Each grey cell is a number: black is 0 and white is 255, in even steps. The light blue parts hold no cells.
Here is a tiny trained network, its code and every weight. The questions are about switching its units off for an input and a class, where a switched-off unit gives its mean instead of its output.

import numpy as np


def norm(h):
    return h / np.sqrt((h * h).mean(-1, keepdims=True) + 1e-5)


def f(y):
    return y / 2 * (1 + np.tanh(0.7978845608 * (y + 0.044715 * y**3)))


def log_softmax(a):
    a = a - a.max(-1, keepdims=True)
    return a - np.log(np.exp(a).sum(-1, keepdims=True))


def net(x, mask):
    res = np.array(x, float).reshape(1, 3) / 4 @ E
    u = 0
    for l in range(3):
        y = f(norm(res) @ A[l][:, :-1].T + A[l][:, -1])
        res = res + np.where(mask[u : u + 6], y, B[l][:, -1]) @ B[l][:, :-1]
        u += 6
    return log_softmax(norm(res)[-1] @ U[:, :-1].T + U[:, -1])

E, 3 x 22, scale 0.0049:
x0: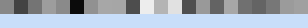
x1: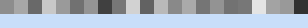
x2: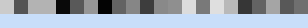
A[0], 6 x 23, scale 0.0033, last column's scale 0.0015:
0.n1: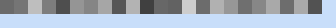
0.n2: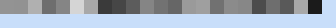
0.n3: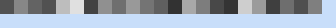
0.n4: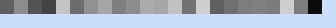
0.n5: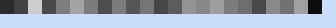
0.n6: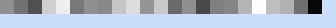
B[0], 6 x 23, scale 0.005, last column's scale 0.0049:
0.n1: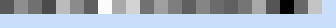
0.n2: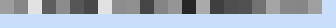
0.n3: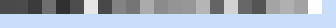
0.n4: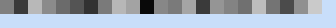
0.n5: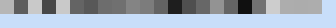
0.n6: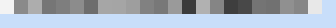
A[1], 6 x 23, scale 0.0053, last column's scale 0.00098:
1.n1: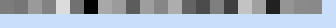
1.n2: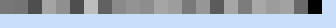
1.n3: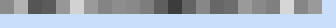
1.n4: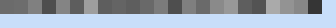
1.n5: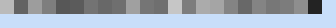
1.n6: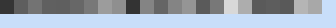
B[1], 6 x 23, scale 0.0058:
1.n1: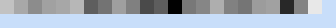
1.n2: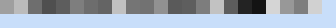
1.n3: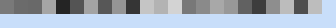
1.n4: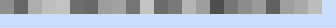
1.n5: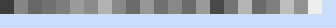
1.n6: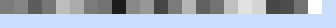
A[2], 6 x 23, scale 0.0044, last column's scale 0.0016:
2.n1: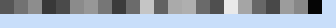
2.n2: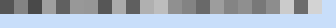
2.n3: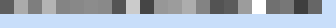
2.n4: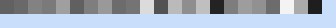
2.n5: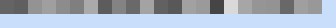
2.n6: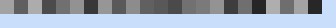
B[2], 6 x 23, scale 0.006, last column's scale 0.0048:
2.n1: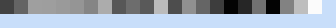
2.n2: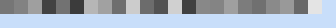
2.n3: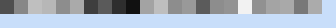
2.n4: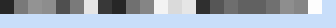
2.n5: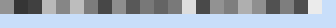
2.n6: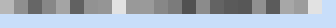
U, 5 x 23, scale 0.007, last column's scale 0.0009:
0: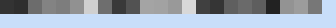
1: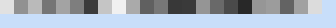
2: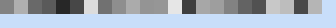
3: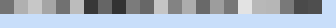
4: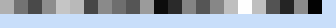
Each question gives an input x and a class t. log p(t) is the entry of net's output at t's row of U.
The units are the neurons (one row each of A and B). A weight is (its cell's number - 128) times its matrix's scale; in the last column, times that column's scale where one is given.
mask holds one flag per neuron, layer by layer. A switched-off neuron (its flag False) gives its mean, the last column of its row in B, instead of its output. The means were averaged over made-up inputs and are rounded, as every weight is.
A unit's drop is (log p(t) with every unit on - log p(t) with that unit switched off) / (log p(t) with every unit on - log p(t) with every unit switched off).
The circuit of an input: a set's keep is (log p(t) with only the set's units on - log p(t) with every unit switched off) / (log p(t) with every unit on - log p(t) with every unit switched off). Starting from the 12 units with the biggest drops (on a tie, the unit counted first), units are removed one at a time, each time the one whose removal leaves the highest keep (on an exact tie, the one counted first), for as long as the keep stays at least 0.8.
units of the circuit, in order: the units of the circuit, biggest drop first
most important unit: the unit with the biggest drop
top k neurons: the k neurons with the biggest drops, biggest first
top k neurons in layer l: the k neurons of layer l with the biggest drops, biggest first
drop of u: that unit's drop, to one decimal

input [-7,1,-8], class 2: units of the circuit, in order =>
(1.n3; 2.n2)
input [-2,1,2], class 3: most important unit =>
1.n2
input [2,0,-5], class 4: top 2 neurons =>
(0.n4; 1.n6)
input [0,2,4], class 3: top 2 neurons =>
(0.n3; 0.n1)
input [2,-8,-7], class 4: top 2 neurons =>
(1.n1; 0.n4)
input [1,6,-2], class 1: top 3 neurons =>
(0.n6; 0.n3; 1.n6)
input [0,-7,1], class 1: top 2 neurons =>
(0.n3; 0.n5)
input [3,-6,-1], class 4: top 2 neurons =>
(0.n3; 1.n1)
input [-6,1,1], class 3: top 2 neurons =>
(1.n2; 0.n1)
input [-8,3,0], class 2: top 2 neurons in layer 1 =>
(1.n3; 1.n6)
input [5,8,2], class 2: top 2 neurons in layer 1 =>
(1.n1; 1.n5)
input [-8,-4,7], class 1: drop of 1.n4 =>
0.0
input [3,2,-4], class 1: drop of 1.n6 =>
0.1
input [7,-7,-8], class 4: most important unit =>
1.n1
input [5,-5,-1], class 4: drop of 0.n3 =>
0.5
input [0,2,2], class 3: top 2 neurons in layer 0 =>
(0.n3; 0.n1)
